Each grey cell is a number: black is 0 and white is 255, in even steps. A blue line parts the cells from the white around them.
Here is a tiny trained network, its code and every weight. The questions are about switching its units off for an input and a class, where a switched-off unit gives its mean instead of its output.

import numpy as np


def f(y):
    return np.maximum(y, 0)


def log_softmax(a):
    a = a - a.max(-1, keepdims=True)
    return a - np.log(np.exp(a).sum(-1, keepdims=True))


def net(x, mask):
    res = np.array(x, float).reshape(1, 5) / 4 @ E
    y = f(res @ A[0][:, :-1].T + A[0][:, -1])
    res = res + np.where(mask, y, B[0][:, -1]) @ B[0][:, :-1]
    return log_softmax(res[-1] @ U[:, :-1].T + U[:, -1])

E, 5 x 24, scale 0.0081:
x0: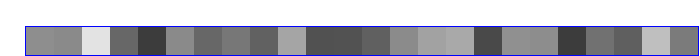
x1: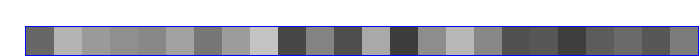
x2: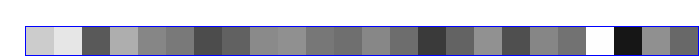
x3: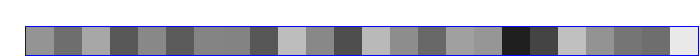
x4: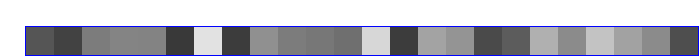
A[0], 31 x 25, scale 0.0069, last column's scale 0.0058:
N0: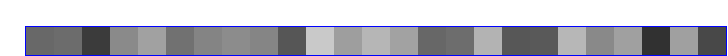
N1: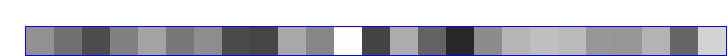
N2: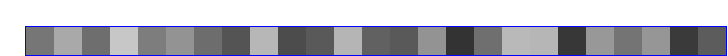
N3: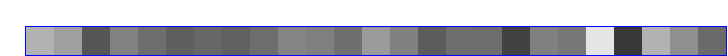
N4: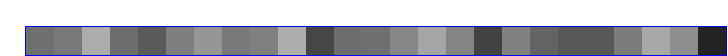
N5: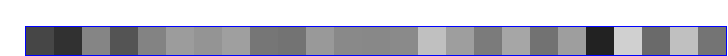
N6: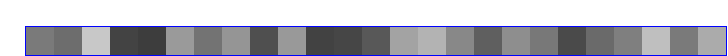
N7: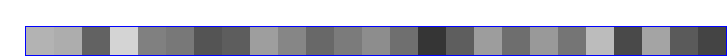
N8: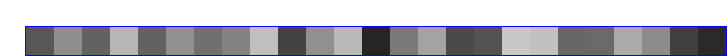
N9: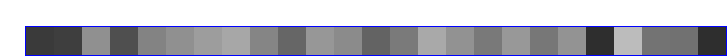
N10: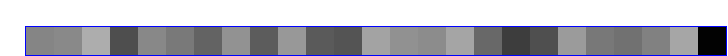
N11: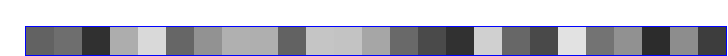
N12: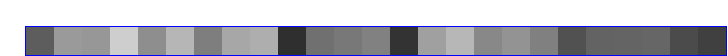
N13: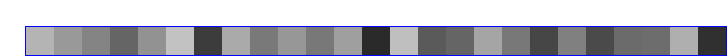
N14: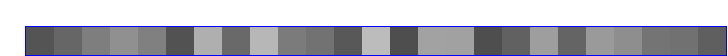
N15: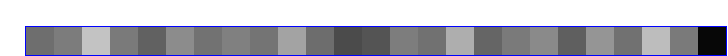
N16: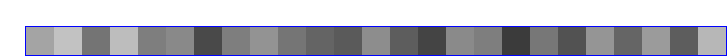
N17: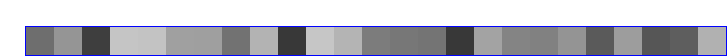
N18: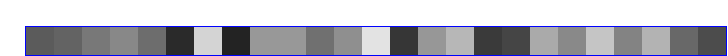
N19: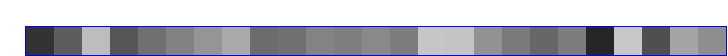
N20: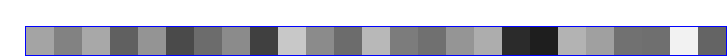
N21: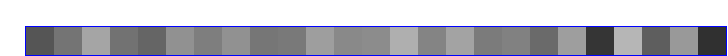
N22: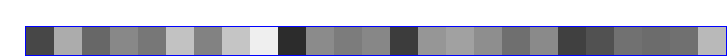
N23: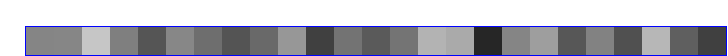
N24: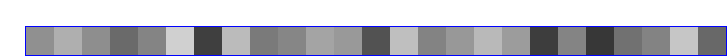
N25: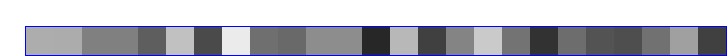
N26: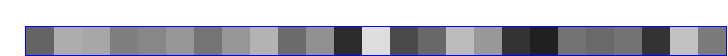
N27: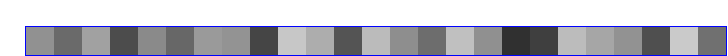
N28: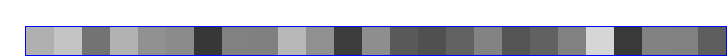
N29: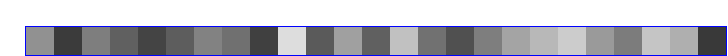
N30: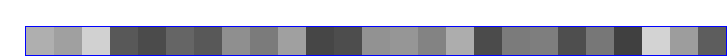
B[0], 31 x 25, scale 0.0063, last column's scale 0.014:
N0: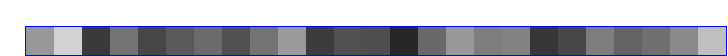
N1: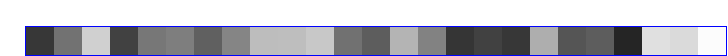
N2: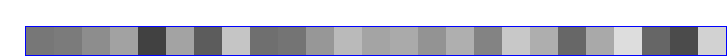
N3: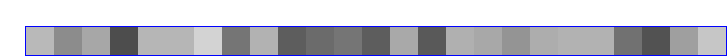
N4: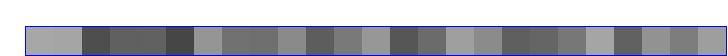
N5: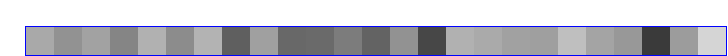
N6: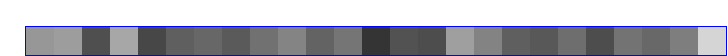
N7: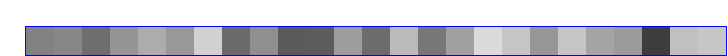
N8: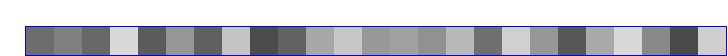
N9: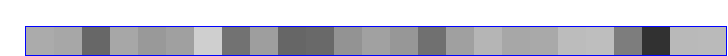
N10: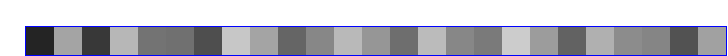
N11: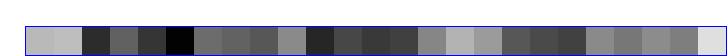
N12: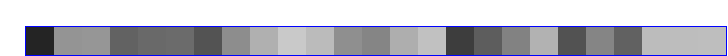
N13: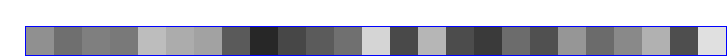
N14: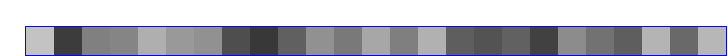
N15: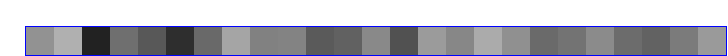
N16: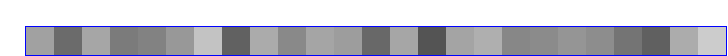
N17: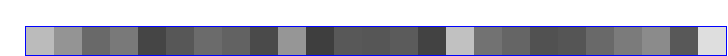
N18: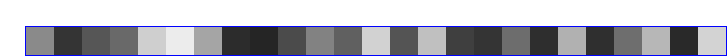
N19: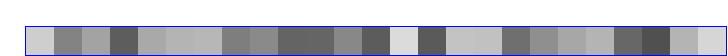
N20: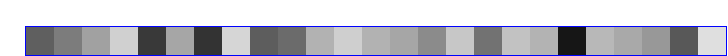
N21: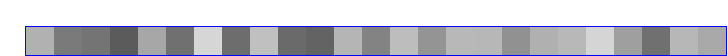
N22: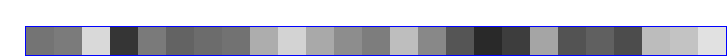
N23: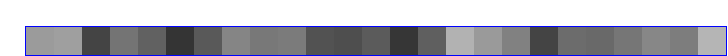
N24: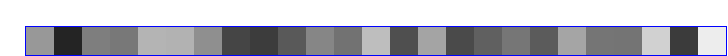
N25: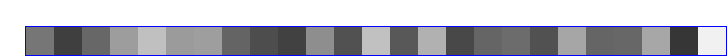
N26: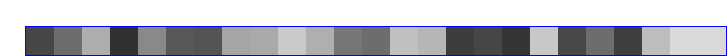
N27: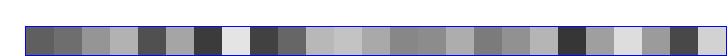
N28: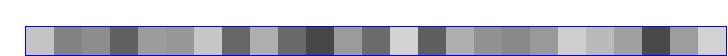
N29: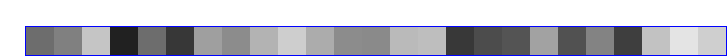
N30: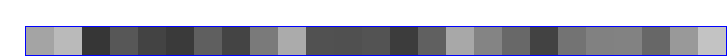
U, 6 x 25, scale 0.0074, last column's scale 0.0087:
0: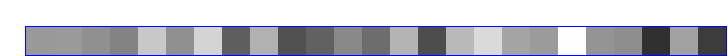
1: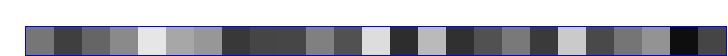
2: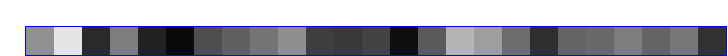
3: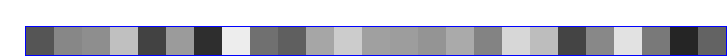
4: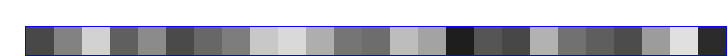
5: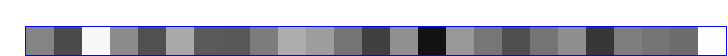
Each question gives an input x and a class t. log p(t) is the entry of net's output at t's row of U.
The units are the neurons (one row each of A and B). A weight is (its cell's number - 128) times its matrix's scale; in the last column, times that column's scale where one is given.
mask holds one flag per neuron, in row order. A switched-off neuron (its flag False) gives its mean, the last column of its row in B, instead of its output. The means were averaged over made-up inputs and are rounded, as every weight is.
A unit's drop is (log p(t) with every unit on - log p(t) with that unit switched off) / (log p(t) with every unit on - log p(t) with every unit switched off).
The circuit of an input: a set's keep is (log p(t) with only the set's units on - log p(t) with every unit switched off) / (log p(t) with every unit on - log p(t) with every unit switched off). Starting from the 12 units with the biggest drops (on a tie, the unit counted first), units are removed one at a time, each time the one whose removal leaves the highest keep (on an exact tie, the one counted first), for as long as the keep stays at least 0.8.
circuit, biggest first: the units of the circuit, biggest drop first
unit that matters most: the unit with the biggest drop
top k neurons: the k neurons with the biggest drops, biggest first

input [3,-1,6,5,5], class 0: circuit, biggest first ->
(N3)
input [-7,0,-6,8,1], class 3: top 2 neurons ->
(N27; N20)
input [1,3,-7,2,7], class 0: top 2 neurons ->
(N19; N5)
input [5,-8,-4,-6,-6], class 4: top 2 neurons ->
(N1; N29)
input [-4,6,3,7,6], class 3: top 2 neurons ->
(N20; N27)
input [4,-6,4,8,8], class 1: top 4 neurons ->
(N18; N14; N2; N8)
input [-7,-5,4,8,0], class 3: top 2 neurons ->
(N20; N27)
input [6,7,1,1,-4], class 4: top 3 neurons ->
(N26; N22; N11)
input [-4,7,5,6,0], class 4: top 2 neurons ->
(N26; N8)
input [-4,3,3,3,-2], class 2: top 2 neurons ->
(N11; N1)
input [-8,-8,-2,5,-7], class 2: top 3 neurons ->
(N11; N0; N18)
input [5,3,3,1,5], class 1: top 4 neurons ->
(N18; N11; N14; N17)
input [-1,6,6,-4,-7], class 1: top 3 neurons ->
(N25; N13; N24)
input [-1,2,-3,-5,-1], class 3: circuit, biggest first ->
(N8)
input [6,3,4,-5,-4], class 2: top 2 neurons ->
(N30; N23)
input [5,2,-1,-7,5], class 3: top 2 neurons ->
(N2; N8)
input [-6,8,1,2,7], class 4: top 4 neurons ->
(N26; N22; N25; N24)
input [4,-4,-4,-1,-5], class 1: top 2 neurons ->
(N24; N13)
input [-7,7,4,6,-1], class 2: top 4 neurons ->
(N11; N0; N1; N29)
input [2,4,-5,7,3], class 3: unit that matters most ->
N27
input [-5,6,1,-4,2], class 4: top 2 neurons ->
(N22; N12)
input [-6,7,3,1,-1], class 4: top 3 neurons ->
(N26; N22; N12)
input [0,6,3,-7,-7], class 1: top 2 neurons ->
(N25; N24)
